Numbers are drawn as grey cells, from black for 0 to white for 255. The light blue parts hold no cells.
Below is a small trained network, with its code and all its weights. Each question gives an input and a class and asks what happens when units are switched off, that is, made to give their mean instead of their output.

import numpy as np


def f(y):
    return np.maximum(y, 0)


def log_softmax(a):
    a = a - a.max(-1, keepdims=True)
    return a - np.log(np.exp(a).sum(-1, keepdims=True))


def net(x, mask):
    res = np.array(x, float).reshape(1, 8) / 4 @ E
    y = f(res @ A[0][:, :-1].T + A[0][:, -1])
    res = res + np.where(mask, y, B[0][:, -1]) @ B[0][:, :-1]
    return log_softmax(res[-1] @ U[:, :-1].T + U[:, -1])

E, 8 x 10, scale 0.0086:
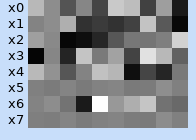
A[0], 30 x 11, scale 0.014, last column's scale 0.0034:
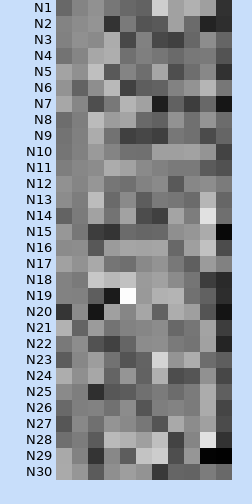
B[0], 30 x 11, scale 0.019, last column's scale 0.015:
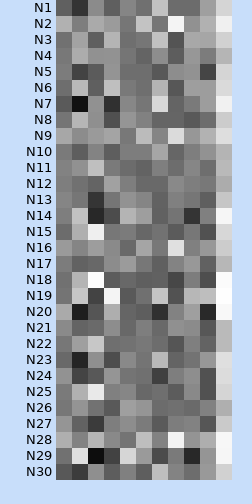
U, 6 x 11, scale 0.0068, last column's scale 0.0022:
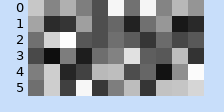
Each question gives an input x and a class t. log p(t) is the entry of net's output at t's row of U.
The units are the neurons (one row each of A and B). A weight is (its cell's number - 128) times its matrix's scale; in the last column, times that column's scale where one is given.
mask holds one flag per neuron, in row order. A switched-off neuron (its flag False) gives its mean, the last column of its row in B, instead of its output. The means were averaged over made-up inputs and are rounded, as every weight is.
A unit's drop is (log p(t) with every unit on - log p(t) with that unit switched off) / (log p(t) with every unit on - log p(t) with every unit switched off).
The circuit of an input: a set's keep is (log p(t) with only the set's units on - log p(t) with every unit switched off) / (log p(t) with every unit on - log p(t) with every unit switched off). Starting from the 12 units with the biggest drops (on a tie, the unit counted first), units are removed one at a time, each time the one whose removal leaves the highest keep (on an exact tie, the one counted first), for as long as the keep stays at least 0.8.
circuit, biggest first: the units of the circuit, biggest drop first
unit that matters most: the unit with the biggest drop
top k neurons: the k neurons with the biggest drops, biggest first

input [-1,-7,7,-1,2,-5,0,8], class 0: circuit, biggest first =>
(N28)
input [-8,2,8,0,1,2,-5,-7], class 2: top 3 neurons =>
(N15; N25; N29)
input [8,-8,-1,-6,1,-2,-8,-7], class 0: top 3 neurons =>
(N28; N16; N19)
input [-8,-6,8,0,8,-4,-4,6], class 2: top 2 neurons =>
(N25; N15)
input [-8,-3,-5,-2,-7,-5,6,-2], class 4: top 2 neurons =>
(N14; N7)
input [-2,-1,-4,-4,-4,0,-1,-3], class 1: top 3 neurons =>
(N7; N15; N25)
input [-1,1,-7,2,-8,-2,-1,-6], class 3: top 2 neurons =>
(N23; N1)
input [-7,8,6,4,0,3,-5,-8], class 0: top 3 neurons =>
(N9; N2; N29)
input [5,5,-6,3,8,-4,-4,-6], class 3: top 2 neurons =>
(N7; N30)
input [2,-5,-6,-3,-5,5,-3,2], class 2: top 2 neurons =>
(N18; N2)
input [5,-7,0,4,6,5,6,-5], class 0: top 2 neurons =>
(N28; N16)
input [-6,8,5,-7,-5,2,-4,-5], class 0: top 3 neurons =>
(N9; N2; N20)
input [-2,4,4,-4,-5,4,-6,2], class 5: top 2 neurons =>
(N6; N7)
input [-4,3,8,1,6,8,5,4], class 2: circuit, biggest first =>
(N15)
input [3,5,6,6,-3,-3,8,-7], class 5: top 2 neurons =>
(N19; N18)
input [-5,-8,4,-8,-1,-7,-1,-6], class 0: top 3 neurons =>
(N28; N16; N20)
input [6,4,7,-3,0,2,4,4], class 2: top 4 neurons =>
(N15; N25; N22; N14)
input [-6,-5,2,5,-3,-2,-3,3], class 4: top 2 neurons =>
(N14; N2)
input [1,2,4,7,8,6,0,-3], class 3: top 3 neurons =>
(N7; N30; N24)
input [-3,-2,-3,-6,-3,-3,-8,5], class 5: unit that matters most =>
N6
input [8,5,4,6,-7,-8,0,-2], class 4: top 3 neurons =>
(N29; N7; N30)
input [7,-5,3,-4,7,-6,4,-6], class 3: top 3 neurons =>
(N7; N30; N14)
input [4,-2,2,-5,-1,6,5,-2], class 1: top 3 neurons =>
(N24; N5; N6)
